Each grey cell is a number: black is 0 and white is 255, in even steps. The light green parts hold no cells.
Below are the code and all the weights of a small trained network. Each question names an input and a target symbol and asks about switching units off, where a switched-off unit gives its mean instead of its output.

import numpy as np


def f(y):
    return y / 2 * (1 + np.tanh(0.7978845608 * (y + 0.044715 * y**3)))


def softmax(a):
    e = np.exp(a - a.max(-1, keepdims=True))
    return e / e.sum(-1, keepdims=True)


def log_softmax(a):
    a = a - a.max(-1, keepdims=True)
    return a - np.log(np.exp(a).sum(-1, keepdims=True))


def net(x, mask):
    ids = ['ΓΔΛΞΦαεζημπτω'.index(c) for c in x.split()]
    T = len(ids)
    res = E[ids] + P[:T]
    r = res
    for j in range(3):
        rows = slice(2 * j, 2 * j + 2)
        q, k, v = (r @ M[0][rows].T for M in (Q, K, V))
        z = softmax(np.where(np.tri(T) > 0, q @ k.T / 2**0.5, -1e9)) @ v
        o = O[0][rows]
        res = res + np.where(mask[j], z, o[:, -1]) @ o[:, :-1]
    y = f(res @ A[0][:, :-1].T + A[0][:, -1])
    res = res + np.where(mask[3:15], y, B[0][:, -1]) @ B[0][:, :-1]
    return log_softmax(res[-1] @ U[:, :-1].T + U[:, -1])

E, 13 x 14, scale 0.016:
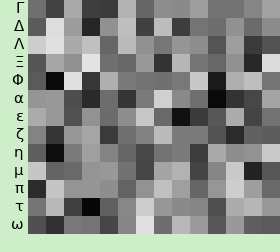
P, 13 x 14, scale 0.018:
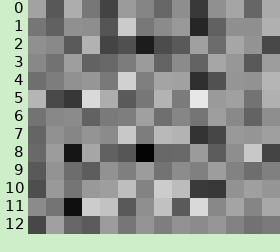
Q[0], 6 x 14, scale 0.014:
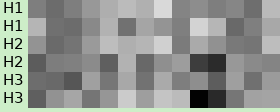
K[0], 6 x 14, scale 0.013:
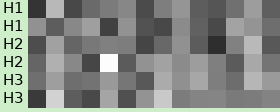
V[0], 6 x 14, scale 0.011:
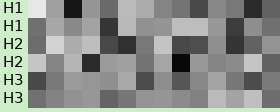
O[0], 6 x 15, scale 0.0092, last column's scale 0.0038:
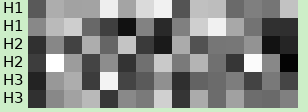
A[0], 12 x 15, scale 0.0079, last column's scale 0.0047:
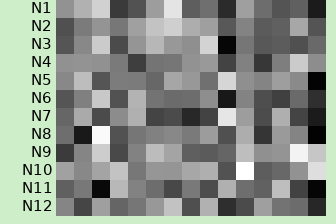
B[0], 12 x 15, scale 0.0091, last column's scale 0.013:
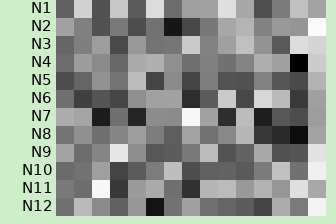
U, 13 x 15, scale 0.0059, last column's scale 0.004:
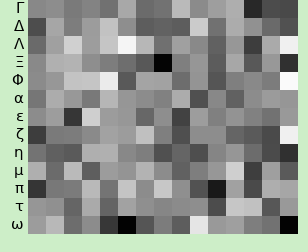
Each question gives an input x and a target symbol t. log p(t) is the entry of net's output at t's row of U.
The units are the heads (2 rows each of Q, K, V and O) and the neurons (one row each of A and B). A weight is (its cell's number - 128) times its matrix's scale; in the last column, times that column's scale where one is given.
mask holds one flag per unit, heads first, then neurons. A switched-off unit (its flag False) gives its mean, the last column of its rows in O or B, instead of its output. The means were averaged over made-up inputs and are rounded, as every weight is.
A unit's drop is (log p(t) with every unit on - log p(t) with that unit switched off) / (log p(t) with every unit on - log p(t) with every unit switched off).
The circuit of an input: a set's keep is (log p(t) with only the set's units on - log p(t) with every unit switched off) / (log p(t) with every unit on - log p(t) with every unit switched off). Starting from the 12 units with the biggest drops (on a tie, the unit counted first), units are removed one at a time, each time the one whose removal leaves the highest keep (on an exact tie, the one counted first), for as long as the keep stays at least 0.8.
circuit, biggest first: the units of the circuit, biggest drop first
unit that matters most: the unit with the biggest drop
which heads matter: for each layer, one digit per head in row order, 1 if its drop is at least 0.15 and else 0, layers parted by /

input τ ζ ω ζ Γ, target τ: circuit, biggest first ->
[H3; N4]
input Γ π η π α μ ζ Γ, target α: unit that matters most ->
H3
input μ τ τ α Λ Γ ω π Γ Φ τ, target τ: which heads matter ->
001
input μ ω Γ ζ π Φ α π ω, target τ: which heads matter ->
110
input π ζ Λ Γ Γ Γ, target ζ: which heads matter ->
110
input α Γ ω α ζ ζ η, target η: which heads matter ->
000
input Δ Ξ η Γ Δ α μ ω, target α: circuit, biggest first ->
[H3; N12]
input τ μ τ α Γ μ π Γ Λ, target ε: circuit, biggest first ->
[N2; H1]
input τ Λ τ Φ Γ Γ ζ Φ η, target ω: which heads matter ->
110
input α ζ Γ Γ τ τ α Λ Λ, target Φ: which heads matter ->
010
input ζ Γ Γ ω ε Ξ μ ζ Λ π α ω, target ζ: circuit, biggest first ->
[H1; N7; N5]
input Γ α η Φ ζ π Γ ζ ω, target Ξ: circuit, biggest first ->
[N11; H1]
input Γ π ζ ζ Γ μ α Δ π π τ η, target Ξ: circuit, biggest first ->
[H1; N11]
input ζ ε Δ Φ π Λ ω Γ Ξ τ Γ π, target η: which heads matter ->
010
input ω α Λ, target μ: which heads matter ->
010
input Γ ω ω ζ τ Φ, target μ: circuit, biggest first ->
[H2]
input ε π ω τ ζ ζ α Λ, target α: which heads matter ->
001
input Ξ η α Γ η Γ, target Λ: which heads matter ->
010
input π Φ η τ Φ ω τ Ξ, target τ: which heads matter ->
001
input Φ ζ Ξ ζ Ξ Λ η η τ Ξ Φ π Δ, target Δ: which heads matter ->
011
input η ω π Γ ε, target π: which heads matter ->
001
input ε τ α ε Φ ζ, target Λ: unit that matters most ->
N11
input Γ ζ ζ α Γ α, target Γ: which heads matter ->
110
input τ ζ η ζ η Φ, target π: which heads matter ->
100
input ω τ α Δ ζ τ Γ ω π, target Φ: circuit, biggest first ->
[H2; N2]
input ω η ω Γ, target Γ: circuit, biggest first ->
[N8; N9]
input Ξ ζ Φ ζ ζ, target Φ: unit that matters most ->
H2
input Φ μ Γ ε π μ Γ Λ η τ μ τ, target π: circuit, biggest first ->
[H1; N2]
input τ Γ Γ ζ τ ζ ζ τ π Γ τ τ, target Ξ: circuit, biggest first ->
[H1; N11; H2]
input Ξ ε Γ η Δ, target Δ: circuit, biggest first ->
[N6; H3]
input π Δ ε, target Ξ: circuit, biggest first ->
[N11; H2]
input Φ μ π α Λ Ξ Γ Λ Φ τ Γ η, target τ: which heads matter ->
110
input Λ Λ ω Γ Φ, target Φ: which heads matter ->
010
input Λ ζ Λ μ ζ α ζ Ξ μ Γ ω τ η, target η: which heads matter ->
010
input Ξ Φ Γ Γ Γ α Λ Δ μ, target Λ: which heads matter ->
100
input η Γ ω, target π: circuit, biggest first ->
[H1]
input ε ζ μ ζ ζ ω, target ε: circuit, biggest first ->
[N2; H1]
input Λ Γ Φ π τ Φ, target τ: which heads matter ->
110
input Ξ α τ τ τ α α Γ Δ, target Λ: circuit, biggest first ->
[N11; H1; H2]
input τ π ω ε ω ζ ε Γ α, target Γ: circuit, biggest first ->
[H1; N7; H2; N12]
